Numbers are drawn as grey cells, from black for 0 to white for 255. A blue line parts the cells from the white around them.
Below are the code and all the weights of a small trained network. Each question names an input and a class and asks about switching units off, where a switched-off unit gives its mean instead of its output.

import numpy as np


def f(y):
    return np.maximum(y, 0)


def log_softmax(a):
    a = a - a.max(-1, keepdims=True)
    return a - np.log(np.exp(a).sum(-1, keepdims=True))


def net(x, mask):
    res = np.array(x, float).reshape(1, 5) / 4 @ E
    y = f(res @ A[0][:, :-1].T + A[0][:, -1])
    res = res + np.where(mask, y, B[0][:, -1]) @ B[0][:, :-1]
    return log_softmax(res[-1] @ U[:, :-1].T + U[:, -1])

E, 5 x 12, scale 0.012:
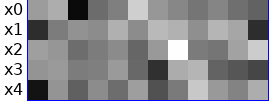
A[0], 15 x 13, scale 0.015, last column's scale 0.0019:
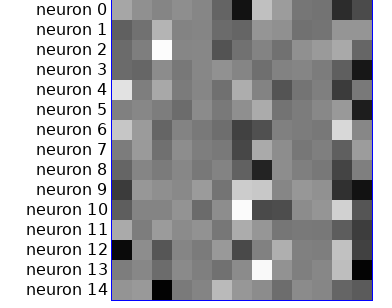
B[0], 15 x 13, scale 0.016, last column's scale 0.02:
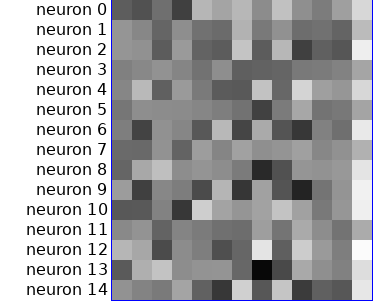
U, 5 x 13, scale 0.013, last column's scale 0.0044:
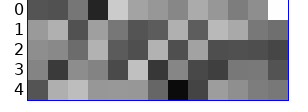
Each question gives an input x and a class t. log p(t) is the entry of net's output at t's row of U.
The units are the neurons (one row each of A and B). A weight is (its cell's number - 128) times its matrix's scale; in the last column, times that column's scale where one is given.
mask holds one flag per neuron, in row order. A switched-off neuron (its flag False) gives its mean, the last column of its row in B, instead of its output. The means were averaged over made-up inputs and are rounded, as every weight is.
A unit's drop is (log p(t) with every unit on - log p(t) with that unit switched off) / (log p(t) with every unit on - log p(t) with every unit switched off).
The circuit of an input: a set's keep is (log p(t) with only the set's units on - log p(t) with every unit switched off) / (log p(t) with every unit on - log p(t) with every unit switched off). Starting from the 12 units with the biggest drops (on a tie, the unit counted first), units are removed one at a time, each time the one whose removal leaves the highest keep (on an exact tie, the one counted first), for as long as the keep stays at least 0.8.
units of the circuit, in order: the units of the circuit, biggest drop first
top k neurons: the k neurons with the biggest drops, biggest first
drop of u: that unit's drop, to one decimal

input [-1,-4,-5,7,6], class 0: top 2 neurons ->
[neuron 0; neuron 4]
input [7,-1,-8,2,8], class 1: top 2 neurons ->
[neuron 12; neuron 13]
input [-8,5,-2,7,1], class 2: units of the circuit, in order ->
[neuron 2]
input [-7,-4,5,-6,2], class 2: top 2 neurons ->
[neuron 2; neuron 0]
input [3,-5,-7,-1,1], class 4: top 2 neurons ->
[neuron 8; neuron 9]
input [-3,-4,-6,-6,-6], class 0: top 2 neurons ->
[neuron 10; neuron 12]
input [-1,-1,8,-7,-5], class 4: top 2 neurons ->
[neuron 13; neuron 0]
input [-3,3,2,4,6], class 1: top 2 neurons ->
[neuron 12; neuron 10]
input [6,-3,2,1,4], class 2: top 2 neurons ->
[neuron 14; neuron 4]
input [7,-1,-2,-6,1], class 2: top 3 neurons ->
[neuron 14; neuron 0; neuron 7]
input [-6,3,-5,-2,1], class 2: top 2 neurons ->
[neuron 2; neuron 13]
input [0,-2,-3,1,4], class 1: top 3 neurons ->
[neuron 13; neuron 12; neuron 9]
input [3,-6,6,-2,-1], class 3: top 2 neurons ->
[neuron 6; neuron 8]
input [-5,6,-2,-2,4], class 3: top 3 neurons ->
[neuron 9; neuron 14; neuron 4]
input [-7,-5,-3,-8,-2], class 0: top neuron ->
[neuron 10]
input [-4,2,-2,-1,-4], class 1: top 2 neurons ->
[neuron 14; neuron 4]
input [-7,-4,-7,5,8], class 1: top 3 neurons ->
[neuron 12; neuron 14; neuron 13]
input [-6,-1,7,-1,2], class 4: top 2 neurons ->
[neuron 13; neuron 14]
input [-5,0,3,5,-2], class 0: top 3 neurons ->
[neuron 0; neuron 14; neuron 7]
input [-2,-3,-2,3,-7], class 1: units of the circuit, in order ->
[neuron 4]
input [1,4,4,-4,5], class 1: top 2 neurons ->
[neuron 12; neuron 0]
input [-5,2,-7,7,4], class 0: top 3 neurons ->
[neuron 0; neuron 13; neuron 7]
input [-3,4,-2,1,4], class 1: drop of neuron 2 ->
0.0
